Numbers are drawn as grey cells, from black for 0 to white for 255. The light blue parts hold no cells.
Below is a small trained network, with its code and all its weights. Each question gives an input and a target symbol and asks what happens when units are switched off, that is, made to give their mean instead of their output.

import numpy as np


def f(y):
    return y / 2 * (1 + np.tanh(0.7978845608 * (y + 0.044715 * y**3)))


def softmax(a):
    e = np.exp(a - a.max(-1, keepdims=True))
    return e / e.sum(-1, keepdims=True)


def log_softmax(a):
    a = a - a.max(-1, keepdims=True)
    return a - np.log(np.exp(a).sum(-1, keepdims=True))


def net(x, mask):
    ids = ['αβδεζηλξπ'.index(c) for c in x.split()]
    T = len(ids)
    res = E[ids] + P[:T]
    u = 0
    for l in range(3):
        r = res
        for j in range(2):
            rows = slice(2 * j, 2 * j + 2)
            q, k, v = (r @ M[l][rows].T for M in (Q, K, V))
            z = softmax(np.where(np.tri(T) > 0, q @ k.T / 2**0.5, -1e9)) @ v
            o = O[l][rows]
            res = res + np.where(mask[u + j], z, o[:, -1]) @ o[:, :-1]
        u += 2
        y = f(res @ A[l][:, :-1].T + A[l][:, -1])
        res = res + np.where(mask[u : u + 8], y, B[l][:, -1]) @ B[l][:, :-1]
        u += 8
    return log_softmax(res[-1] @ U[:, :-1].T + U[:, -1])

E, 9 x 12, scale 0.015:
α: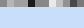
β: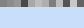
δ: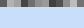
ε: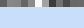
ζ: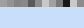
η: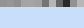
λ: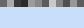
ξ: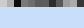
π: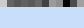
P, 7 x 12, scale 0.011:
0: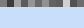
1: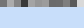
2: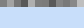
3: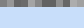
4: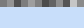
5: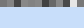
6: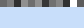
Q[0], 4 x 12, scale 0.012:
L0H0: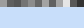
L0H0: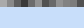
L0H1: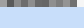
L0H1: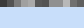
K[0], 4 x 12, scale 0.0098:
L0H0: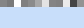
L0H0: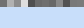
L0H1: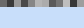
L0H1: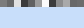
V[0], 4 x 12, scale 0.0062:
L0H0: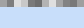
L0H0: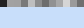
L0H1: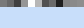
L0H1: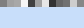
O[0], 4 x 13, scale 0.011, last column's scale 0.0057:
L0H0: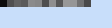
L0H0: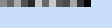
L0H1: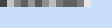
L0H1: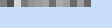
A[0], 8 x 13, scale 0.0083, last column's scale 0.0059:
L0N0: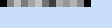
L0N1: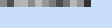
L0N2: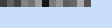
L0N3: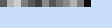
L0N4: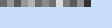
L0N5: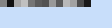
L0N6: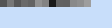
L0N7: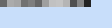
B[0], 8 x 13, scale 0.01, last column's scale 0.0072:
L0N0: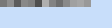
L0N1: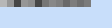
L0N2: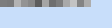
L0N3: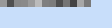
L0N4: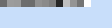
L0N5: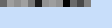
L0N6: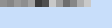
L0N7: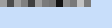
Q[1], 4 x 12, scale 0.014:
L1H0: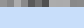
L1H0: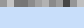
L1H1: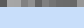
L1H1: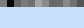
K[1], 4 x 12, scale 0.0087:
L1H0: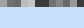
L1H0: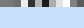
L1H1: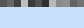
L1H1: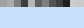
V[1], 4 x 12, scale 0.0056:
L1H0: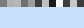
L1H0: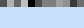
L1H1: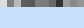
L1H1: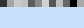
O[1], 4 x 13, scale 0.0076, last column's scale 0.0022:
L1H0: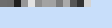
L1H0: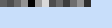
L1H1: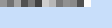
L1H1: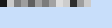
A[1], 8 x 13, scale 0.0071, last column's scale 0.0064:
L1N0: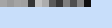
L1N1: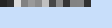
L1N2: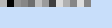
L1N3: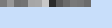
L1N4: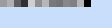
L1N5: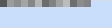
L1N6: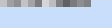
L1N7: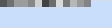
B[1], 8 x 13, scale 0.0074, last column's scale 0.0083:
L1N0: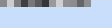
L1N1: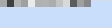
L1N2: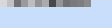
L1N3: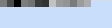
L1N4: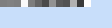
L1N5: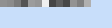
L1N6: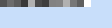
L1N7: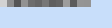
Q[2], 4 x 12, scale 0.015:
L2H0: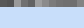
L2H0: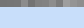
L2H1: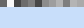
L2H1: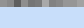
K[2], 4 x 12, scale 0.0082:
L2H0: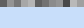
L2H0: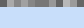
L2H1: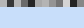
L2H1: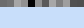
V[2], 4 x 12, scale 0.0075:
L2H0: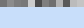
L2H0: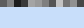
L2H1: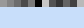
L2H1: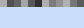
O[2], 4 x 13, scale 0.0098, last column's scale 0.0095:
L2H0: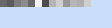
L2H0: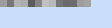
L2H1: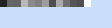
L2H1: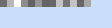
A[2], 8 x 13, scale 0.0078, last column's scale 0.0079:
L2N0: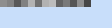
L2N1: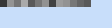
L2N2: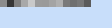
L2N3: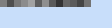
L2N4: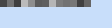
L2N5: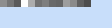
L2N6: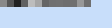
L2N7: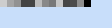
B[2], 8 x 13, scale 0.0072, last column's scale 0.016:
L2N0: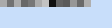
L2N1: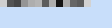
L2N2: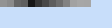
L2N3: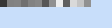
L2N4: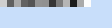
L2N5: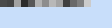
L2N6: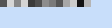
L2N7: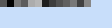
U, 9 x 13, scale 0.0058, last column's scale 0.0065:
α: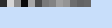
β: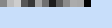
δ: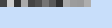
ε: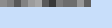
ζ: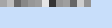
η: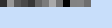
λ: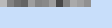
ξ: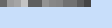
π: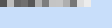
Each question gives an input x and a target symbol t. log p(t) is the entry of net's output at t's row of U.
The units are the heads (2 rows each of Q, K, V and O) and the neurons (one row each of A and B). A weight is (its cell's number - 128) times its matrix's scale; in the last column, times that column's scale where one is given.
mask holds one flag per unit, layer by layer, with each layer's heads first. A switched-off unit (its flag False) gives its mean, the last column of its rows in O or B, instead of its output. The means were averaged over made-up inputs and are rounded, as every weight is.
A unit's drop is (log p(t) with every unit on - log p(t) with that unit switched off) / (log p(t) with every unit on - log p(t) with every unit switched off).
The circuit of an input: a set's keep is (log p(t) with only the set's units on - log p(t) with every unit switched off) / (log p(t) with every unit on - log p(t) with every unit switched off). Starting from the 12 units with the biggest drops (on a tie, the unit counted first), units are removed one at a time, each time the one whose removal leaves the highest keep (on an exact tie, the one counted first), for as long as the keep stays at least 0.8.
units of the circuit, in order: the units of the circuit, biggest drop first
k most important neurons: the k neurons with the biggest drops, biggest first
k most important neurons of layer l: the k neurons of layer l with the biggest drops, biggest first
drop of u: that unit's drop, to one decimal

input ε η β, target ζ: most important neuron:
L2N0
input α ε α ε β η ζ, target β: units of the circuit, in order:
L2H1; L0H1
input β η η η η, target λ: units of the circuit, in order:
L2H1; L0H0; L1H0
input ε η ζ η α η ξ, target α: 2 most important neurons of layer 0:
L0N7; L0N6
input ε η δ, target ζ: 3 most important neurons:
L2N0; L0N4; L1N5
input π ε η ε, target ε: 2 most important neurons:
L2N1; L2N4
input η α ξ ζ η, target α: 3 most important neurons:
L0N7; L1N0; L1N6
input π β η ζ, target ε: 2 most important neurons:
L2N1; L2N4
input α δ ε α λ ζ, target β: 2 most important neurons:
L1N1; L0N5
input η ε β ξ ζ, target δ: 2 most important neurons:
L2N6; L1N6
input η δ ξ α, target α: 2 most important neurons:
L0N7; L1N0
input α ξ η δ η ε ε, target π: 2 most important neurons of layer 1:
L1N3; L1N1
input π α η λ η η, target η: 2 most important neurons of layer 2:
L2N4; L2N7
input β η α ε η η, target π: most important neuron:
L0N7
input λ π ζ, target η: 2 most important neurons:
L2N5; L2N3
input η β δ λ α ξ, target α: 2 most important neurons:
L2N1; L0N7
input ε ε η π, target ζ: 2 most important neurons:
L2N0; L1N5
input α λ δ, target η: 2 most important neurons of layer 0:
L0N5; L0N4
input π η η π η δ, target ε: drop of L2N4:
0.1
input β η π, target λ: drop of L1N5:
0.0
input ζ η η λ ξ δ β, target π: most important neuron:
L0N4
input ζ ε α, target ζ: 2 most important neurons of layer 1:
L1N2; L1N5
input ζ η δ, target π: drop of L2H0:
0.4
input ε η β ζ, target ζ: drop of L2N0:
0.2
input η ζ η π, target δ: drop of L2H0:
0.2
